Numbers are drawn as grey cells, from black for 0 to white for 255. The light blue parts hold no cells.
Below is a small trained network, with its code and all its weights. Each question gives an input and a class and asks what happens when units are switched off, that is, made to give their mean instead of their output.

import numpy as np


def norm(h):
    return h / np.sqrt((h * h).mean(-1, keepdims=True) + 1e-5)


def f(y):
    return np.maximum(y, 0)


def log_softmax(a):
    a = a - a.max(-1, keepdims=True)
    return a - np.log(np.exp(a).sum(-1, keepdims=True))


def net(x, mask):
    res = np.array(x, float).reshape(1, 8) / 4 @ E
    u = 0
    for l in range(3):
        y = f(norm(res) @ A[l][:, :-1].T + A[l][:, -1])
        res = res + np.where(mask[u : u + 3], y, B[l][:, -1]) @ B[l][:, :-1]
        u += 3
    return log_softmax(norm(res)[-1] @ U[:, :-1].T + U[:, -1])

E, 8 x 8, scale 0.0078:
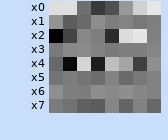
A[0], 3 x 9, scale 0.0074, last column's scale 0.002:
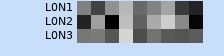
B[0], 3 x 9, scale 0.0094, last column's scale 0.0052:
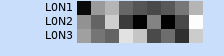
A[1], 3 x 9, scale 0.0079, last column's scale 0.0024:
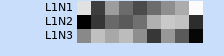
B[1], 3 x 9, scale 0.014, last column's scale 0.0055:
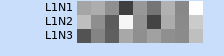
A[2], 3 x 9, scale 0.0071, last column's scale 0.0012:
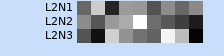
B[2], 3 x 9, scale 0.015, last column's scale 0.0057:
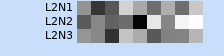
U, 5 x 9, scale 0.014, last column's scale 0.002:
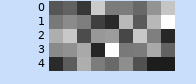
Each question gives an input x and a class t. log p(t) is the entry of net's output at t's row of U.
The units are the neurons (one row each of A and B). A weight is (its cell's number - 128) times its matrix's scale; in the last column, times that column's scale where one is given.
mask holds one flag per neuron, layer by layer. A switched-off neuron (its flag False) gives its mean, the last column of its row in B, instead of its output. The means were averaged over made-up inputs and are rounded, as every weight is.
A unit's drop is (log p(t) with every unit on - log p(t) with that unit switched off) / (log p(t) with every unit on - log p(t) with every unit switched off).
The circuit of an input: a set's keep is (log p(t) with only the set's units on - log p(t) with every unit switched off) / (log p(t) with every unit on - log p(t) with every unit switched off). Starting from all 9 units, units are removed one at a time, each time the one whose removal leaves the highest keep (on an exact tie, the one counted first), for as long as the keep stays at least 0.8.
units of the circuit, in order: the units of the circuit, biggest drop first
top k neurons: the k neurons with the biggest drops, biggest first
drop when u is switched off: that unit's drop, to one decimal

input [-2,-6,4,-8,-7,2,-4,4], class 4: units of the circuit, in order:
(L0N2 L2N2)
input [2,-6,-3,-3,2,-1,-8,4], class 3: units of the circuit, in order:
(L2N2 L1N2)
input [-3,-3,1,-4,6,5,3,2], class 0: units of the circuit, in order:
(L0N2)
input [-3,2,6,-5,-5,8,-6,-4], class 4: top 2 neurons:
(L0N2 L2N2)
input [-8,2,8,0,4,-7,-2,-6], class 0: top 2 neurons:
(L1N2 L2N3)
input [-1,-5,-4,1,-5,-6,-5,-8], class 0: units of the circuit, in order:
(L1N1 L1N3)
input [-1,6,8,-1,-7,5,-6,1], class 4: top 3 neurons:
(L0N2 L2N2 L0N3)
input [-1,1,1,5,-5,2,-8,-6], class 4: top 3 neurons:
(L0N2 L2N2 L0N3)
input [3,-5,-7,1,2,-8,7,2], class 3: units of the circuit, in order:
(L1N2 L0N3 L2N2)
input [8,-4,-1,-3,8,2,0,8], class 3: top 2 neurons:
(L2N2 L0N2)
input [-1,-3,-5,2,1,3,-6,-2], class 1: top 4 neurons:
(L2N2 L1N2 L0N3 L2N3)
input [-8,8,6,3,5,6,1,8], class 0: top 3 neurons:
(L1N2 L0N2 L2N3)
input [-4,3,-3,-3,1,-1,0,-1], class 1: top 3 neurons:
(L2N2 L1N2 L2N3)
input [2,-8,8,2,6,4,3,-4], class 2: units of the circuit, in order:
(L1N2)
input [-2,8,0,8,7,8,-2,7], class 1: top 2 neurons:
(L2N2 L2N1)
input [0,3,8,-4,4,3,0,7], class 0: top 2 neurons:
(L1N1 L0N1)
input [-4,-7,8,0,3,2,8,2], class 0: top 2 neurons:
(L1N2 L2N3)
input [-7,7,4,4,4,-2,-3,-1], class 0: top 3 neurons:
(L0N2 L1N2 L2N3)
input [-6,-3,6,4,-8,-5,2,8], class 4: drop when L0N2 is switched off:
0.5
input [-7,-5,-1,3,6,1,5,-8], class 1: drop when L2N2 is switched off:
0.8
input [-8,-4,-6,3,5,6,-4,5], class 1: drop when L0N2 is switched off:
0.0
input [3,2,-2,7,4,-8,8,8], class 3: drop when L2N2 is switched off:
0.2
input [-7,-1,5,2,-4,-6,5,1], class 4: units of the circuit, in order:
(L0N2)
